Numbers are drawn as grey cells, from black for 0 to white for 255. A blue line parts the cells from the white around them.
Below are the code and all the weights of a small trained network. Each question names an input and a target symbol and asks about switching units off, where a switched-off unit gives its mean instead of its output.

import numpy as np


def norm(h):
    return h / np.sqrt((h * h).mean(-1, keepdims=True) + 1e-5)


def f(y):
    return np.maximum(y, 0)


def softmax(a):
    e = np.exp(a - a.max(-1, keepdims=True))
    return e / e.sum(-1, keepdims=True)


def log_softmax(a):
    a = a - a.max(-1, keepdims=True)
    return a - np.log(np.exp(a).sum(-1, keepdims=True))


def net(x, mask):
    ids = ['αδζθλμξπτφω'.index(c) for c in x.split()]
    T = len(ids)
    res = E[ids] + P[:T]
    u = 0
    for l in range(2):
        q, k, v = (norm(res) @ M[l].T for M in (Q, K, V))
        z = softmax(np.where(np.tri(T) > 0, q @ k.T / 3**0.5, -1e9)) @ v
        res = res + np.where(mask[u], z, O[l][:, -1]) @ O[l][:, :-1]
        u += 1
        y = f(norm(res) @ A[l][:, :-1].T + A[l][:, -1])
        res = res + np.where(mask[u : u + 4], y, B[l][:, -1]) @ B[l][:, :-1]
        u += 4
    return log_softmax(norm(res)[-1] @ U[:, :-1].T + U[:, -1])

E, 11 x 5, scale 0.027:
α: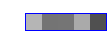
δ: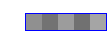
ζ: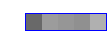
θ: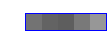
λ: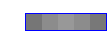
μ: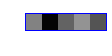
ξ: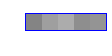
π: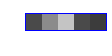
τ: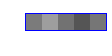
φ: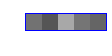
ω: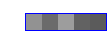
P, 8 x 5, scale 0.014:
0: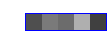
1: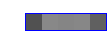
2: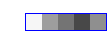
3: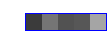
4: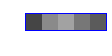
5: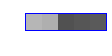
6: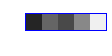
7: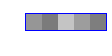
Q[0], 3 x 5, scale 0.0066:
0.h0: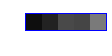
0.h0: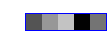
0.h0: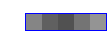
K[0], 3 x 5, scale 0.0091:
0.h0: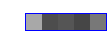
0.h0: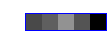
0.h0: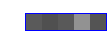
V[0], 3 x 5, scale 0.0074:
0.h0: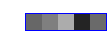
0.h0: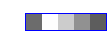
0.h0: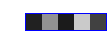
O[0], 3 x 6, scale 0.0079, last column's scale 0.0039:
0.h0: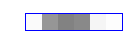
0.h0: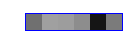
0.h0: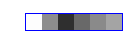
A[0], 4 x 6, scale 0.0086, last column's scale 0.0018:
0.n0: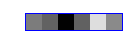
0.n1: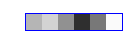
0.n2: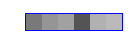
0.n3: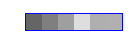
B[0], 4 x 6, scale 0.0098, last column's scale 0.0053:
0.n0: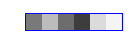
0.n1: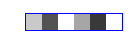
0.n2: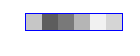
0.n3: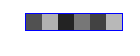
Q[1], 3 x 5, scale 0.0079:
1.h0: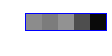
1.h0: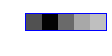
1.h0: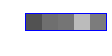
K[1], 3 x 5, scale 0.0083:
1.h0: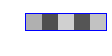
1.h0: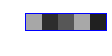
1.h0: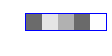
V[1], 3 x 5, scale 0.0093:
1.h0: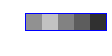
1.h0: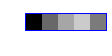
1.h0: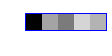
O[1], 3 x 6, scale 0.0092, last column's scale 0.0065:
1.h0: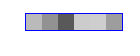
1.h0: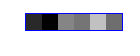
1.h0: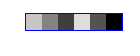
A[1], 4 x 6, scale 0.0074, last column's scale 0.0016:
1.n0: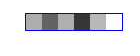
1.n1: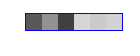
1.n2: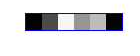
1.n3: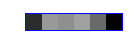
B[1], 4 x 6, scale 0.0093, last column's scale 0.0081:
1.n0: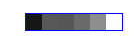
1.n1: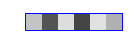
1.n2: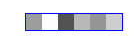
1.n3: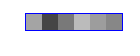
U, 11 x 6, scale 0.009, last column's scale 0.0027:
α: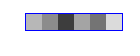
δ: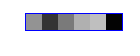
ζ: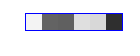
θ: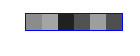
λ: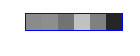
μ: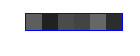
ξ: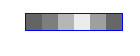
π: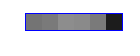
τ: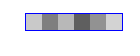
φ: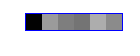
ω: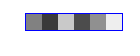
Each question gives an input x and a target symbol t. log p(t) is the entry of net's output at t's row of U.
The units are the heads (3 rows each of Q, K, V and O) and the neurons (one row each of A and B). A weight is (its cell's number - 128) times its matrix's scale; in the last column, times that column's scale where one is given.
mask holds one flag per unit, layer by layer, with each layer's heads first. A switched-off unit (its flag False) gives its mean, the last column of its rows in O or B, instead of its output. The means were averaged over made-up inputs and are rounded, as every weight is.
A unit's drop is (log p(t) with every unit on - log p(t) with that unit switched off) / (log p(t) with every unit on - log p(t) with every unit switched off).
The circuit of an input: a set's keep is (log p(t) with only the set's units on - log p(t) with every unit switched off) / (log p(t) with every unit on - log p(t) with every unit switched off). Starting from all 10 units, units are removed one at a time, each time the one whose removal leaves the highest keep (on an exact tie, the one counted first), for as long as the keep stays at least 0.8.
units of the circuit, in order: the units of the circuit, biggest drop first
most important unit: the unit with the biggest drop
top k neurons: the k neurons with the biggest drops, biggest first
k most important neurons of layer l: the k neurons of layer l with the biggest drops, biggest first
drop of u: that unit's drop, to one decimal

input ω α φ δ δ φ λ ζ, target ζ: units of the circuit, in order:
(0.n3 1.h0 1.n1 1.n0)
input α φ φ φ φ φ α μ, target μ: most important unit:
0.n1
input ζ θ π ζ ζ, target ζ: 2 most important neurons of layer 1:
(1.n0 1.n1)
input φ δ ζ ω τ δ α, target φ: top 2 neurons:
(0.n3 0.n2)
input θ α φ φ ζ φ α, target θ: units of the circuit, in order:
(0.h0 1.h0)
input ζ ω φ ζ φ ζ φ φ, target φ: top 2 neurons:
(0.n1 1.n2)
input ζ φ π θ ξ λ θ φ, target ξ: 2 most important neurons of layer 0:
(0.n0 0.n1)
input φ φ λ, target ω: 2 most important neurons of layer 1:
(1.n2 1.n0)
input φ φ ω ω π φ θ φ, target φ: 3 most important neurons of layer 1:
(1.n2 1.n0 1.n1)
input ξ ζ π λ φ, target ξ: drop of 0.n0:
0.3
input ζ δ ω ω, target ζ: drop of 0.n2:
0.2
